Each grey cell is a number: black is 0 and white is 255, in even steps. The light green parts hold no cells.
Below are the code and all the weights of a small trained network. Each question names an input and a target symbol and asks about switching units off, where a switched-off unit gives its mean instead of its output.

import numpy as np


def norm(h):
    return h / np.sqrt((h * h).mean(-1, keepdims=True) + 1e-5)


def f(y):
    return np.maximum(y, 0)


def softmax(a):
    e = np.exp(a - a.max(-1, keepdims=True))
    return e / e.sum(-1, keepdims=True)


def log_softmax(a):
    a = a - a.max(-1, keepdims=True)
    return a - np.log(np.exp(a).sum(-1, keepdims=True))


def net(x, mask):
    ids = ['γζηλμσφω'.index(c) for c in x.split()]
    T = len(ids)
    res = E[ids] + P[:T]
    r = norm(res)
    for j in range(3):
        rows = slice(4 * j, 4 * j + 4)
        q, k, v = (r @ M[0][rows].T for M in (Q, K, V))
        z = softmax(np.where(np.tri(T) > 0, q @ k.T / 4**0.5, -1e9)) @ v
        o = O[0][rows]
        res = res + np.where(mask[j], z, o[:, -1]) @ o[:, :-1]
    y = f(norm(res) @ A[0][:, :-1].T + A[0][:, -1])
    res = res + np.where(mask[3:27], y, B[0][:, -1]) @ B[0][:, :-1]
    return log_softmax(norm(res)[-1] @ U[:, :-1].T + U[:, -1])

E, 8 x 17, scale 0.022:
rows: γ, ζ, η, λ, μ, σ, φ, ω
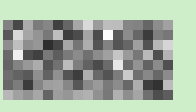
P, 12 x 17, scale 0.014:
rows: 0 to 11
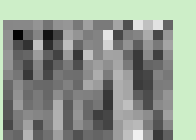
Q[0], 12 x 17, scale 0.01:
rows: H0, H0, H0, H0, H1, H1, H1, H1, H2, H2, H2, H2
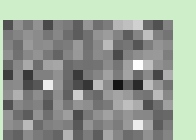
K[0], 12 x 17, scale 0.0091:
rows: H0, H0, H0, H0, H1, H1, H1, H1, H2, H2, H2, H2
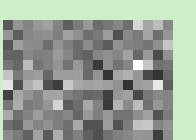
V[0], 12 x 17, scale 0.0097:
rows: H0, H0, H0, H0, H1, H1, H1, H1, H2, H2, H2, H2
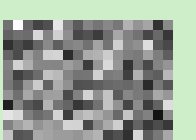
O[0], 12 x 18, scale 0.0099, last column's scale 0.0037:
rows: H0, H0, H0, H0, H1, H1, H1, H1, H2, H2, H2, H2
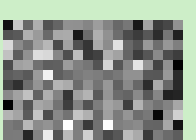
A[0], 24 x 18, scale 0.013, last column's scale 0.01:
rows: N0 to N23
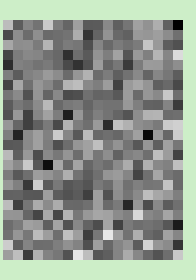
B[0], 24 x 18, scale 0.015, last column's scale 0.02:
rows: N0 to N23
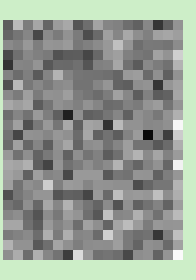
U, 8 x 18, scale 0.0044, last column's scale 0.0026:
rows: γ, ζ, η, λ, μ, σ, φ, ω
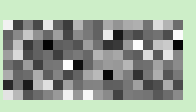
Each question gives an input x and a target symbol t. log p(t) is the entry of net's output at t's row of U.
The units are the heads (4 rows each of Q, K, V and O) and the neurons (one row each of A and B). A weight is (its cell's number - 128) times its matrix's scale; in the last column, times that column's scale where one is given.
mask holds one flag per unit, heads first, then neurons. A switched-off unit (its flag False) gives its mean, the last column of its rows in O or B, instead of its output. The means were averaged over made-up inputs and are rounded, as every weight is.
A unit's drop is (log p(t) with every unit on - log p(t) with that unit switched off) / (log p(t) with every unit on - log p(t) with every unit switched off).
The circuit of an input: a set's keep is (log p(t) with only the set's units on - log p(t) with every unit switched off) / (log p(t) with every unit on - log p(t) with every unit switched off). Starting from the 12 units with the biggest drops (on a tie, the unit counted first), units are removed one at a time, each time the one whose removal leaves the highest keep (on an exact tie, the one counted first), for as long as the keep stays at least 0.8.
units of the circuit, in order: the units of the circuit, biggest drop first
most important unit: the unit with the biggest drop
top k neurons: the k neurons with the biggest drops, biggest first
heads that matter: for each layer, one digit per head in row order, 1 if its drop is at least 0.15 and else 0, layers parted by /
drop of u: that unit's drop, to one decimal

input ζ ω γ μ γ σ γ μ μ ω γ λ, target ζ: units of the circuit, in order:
[H0]
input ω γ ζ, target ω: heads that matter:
001
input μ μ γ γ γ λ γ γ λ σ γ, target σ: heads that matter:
010
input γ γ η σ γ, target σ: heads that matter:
011
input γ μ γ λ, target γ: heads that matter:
100
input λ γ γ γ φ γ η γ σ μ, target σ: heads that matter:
010
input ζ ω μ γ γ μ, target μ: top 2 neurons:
[N23; N20]
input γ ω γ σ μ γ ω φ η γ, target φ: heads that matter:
011
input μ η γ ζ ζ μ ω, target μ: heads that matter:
101
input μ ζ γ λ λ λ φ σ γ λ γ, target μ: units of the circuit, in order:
[N23; H0]
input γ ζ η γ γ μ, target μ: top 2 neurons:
[N23; N0]
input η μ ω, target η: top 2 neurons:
[N21; N16]
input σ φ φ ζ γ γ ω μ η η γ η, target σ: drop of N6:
0.1
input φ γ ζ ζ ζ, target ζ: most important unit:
N10
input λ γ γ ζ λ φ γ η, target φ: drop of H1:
0.3
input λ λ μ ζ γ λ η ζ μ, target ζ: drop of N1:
-0.1
